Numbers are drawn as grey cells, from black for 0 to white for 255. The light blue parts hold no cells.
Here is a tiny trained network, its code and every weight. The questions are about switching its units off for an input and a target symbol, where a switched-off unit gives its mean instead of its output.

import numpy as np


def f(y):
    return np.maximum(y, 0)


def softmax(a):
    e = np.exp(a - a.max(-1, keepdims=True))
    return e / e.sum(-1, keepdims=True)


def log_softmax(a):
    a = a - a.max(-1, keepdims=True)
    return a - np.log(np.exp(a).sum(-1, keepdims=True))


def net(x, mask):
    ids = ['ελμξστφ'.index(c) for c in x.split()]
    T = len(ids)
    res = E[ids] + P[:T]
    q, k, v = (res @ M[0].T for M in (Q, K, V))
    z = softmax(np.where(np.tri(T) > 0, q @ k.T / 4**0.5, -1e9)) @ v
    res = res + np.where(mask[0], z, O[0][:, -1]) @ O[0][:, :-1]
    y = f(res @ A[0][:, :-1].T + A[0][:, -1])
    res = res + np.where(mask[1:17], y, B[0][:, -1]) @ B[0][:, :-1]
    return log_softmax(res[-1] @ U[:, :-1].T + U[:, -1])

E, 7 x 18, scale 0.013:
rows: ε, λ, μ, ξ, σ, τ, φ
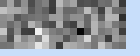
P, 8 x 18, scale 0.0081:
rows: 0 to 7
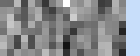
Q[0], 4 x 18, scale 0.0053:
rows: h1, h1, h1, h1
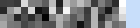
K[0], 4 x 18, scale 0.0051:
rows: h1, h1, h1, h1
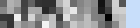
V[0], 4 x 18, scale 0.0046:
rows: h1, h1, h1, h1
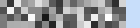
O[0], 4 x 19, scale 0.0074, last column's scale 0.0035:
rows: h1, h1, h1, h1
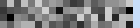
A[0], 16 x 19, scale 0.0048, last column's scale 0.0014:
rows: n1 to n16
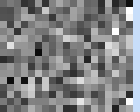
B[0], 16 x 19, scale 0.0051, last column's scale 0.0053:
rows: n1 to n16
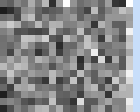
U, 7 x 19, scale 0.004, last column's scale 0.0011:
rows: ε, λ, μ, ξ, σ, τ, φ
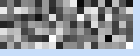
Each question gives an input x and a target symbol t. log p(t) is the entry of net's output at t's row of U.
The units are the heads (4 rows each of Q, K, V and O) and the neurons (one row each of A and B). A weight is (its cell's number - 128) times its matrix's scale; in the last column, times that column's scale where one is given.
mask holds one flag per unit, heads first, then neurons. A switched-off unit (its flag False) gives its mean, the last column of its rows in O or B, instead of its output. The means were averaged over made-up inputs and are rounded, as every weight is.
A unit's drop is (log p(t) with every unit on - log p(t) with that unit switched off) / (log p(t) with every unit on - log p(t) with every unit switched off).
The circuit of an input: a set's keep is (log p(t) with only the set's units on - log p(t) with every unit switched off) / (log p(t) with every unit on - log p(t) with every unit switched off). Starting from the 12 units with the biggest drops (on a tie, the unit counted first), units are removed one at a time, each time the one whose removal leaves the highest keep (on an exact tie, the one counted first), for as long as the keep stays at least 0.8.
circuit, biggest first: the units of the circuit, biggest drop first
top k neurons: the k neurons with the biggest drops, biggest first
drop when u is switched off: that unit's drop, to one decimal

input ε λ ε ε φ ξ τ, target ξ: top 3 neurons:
(n2 n16 n13)
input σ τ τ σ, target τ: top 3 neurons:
(n1 n5 n6)
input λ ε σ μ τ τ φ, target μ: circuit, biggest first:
(h1 n15)
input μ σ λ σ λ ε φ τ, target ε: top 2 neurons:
(n12 n11)
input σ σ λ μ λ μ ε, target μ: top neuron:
(n15)
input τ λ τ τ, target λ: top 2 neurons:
(n13 n15)
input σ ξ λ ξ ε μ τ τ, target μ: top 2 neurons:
(n15 n9)
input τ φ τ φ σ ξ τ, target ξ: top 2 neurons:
(n2 n16)
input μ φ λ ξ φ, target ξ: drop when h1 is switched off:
0.9
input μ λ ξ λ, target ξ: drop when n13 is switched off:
0.0
